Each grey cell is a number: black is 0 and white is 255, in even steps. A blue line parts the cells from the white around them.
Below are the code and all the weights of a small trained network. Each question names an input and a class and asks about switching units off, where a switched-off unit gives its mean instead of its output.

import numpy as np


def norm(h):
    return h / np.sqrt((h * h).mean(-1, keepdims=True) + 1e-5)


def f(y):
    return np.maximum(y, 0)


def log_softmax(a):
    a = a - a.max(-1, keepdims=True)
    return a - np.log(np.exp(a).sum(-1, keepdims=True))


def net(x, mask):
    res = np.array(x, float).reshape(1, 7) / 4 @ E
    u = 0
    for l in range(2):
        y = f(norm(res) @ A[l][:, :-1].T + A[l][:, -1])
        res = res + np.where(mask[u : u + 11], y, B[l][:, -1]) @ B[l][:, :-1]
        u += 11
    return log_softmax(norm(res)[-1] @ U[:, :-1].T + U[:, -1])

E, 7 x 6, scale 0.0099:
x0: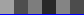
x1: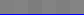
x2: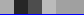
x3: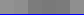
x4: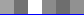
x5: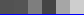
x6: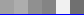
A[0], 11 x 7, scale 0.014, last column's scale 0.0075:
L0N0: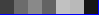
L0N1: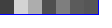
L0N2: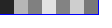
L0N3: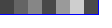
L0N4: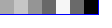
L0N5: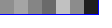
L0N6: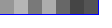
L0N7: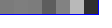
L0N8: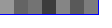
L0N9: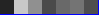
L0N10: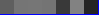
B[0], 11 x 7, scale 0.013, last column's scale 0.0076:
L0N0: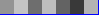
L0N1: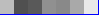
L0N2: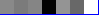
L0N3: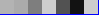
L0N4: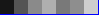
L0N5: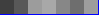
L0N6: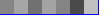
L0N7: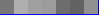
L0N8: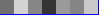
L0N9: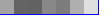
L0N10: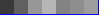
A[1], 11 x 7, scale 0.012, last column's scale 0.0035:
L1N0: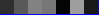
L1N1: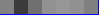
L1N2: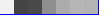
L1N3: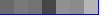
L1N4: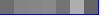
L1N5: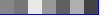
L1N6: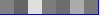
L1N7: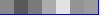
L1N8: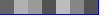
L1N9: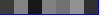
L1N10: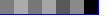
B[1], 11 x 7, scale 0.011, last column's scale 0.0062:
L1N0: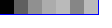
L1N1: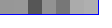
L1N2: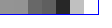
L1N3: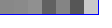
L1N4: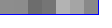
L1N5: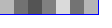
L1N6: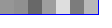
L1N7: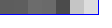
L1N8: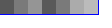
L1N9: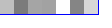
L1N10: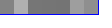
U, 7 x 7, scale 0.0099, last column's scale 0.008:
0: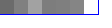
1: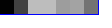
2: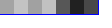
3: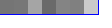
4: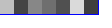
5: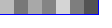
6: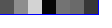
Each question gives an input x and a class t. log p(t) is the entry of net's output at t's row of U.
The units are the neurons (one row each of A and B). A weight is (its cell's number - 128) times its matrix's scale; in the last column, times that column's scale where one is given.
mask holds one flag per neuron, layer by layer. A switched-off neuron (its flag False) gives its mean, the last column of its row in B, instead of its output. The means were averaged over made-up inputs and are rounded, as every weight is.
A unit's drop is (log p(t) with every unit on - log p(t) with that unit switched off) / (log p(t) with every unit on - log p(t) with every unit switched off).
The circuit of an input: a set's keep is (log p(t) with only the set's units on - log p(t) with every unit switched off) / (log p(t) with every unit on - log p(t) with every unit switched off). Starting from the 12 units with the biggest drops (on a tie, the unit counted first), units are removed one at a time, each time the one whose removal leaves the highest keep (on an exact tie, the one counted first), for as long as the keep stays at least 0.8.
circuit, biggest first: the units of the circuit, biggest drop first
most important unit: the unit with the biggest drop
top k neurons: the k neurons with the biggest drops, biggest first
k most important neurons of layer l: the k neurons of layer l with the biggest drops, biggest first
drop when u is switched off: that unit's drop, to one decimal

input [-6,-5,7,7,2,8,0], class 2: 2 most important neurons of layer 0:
(L0N3 L0N0)
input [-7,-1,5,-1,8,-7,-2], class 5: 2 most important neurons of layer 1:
(L1N5 L1N6)
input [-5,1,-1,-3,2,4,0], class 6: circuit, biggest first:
(L0N2)
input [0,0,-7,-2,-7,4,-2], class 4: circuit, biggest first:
(L0N9 L0N1)
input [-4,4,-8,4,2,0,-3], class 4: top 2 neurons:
(L0N1 L0N9)
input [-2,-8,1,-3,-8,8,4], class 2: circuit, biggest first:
(L0N3 L0N0)
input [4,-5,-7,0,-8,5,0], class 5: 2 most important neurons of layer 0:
(L0N8 L0N2)
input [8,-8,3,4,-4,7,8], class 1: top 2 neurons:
(L0N4 L0N2)
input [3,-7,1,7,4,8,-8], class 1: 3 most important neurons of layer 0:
(L0N10 L0N6 L0N2)
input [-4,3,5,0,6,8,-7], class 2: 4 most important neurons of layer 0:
(L0N3 L0N4 L0N0 L0N7)
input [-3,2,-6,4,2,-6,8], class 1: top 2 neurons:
(L0N4 L0N3)
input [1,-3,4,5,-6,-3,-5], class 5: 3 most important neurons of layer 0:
(L0N1 L0N4 L0N9)
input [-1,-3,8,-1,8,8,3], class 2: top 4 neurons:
(L0N3 L0N0 L0N1 L0N9)
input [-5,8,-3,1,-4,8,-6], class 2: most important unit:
L0N3
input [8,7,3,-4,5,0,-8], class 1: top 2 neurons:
(L1N0 L0N2)
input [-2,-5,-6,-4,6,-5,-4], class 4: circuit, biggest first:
(L0N1 L0N3)
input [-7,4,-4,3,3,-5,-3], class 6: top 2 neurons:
(L0N2 L0N3)
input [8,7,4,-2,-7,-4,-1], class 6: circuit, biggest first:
(L0N8 L0N1)
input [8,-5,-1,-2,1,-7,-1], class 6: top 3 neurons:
(L0N8 L0N3 L0N0)
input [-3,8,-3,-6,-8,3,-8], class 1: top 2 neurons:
(L1N0 L0N10)
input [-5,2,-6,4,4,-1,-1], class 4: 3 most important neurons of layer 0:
(L0N1 L0N9 L0N8)
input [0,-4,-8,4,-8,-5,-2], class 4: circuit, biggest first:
(L0N1 L0N9)
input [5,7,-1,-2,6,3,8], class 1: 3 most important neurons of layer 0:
(L0N4 L0N2 L0N5)
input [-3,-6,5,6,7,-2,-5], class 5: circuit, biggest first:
(L1N5 L1N6)
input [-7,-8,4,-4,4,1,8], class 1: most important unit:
L0N4
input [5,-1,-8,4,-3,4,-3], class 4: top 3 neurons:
(L0N1 L0N9 L0N2)
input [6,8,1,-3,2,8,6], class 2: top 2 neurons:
(L0N3 L0N0)
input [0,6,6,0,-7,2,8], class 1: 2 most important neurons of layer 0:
(L0N4 L0N1)
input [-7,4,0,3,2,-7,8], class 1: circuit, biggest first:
(L0N4 L0N3)
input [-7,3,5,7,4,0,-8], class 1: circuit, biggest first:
(L1N0)
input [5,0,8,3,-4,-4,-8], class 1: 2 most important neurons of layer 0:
(L0N1 L0N2)
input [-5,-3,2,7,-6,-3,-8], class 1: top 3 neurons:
(L1N0 L0N10 L0N8)
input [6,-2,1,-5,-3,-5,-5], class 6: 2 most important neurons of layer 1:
(L1N6 L1N5)
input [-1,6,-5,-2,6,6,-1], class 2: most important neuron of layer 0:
(L0N3)
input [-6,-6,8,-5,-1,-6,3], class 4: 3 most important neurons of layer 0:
(L0N3 L0N0 L0N8)
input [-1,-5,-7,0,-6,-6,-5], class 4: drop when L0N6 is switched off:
-0.2
